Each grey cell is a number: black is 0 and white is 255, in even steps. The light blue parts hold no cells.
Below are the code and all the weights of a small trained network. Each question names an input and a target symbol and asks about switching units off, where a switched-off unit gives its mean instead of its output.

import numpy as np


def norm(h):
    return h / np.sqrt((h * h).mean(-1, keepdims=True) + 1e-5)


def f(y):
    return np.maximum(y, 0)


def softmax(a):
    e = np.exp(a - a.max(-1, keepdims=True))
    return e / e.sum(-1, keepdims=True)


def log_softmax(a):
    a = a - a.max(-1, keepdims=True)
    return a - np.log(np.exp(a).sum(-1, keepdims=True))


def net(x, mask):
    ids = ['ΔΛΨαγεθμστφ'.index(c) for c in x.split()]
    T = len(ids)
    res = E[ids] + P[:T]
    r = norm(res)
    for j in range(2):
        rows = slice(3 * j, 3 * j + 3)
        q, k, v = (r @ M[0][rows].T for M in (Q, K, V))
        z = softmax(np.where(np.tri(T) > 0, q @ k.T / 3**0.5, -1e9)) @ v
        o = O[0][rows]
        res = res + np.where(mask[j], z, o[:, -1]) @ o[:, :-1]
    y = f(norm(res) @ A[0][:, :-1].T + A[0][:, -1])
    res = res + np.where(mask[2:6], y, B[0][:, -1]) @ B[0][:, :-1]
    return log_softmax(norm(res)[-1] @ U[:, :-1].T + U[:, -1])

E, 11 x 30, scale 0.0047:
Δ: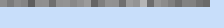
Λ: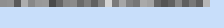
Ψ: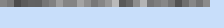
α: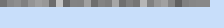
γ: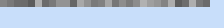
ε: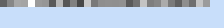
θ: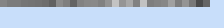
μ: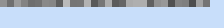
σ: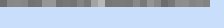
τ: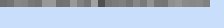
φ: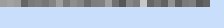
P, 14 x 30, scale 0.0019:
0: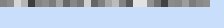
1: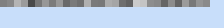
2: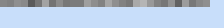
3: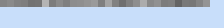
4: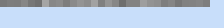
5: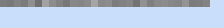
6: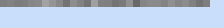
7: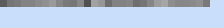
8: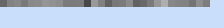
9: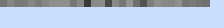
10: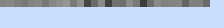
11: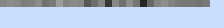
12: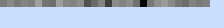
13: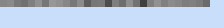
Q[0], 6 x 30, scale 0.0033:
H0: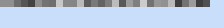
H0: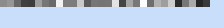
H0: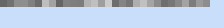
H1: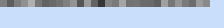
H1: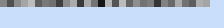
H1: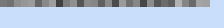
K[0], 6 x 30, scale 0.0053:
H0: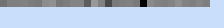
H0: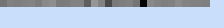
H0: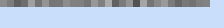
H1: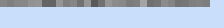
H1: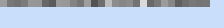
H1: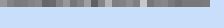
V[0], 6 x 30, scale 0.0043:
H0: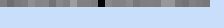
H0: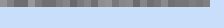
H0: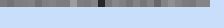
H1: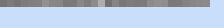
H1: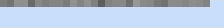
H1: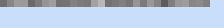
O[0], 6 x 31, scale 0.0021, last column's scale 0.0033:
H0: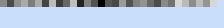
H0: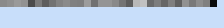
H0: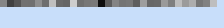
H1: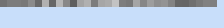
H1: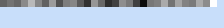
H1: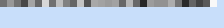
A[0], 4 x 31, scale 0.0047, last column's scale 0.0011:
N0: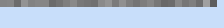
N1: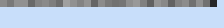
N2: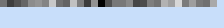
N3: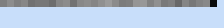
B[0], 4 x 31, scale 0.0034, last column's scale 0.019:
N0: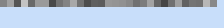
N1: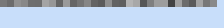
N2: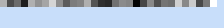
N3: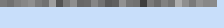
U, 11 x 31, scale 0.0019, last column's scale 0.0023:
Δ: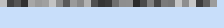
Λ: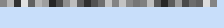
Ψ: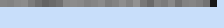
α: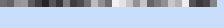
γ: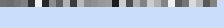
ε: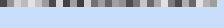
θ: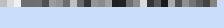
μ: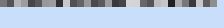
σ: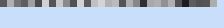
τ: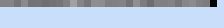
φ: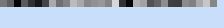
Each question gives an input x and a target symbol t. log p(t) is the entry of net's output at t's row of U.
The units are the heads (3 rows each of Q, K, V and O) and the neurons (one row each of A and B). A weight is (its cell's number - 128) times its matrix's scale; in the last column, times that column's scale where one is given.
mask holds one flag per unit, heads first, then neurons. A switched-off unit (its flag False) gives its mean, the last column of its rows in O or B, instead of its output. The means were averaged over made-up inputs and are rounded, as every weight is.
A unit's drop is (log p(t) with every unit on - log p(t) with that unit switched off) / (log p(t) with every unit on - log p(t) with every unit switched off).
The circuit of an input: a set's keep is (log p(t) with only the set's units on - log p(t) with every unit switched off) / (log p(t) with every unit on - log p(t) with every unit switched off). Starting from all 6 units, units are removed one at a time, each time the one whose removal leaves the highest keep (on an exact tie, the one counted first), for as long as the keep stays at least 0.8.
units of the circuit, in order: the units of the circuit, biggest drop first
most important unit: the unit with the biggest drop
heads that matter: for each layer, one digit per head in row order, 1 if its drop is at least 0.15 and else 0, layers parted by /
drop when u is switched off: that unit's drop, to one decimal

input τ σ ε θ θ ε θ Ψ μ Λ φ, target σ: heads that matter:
10
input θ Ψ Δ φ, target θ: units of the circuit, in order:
N2, H0
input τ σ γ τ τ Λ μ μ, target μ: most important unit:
N2
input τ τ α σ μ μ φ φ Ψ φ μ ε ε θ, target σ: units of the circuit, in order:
H0, N2
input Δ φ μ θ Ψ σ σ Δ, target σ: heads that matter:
00
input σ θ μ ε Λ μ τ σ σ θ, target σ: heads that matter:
00
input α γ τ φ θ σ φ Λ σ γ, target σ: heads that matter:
00
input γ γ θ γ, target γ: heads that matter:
10
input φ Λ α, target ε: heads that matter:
10
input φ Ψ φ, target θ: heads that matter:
10
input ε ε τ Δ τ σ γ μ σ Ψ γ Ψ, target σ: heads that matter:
00
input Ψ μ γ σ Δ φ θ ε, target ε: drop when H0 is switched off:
0.1
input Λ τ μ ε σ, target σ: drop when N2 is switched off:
0.5
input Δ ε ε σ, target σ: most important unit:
N2
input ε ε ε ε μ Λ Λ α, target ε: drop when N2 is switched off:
0.9
